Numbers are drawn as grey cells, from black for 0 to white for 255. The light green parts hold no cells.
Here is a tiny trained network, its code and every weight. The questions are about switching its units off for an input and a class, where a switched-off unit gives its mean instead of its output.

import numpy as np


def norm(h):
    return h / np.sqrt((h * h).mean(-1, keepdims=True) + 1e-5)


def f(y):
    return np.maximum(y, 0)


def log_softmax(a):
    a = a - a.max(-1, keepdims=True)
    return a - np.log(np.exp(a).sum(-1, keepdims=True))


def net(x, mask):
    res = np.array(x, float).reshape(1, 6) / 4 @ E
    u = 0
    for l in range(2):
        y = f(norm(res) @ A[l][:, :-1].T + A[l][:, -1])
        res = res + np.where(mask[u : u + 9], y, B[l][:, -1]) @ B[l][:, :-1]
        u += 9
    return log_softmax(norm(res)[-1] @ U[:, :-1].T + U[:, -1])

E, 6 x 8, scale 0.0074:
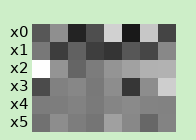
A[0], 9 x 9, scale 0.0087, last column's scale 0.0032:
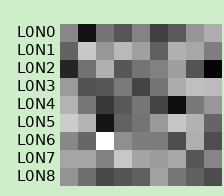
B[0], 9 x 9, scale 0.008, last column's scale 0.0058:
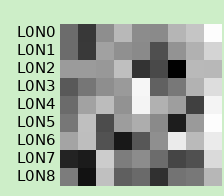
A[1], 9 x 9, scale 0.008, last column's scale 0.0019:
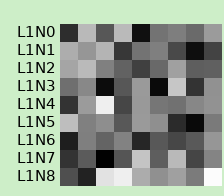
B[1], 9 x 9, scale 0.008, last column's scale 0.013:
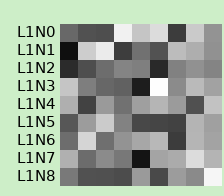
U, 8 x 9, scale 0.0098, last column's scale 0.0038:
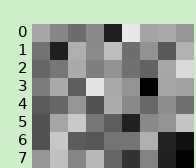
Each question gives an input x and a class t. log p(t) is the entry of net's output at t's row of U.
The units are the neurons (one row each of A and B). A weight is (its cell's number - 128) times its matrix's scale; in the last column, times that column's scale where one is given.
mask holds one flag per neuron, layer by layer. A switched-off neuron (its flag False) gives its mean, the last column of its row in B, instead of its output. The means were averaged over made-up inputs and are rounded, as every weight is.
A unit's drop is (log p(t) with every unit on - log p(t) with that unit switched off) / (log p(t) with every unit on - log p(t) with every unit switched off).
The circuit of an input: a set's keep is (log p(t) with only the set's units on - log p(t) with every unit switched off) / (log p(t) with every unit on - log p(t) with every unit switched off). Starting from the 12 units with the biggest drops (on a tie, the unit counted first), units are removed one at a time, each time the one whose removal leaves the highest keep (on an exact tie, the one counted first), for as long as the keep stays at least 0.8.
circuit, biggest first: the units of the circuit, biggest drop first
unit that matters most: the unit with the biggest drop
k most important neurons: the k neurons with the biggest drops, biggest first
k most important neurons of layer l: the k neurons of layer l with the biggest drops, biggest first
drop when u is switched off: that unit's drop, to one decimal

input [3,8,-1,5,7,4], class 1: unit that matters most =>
L0N4
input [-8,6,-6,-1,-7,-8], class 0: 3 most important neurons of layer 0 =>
(L0N6, L0N7, L0N5)
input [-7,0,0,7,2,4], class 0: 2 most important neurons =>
(L0N6, L1N8)
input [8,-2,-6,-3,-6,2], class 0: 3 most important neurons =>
(L1N3, L1N7, L0N5)
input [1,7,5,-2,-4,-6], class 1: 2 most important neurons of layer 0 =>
(L0N4, L0N8)
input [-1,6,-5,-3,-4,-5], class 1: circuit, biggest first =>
(L0N4, L1N4)
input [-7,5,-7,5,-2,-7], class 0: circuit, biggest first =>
(L0N6, L0N7)
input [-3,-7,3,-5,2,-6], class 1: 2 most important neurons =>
(L0N7, L1N8)
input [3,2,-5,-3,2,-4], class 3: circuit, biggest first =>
(L0N2, L1N6)
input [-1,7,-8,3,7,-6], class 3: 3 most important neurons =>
(L0N2, L1N6, L1N0)
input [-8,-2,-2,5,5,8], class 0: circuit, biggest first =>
(L0N6, L0N3)
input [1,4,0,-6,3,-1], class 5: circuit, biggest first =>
(L1N5, L0N1)
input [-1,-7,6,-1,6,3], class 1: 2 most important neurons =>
(L0N7, L0N1)
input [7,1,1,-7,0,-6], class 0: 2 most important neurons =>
(L1N3, L1N7)
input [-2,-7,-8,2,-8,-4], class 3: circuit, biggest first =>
(L0N2, L1N0)
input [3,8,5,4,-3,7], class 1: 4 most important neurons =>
(L0N4, L0N0, L0N6, L1N6)
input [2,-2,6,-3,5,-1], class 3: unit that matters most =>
L0N5
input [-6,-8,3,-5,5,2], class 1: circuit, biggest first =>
(L0N7, L1N8)
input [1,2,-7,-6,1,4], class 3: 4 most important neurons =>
(L0N2, L1N6, L1N0, L0N7)
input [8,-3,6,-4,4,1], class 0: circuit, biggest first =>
(L1N3)
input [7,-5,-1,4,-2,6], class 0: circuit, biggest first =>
(L1N3, L1N7)
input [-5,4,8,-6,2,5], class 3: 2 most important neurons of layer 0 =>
(L0N5, L0N3)
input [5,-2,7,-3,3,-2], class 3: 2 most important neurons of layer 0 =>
(L0N5, L0N6)
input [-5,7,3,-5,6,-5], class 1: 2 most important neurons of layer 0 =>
(L0N3, L0N8)
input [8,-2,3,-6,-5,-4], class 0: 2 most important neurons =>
(L1N3, L1N7)
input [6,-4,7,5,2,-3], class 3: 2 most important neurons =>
(L0N5, L0N6)
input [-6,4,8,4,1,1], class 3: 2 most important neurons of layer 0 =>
(L0N3, L0N5)
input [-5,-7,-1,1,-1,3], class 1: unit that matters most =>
L0N7
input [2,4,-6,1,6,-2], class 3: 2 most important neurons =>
(L0N2, L1N6)
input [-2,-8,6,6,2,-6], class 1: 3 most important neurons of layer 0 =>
(L0N7, L0N1, L0N2)
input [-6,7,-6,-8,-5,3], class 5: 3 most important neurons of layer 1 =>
(L1N1, L1N5, L1N3)
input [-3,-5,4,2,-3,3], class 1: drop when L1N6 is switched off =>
0.1
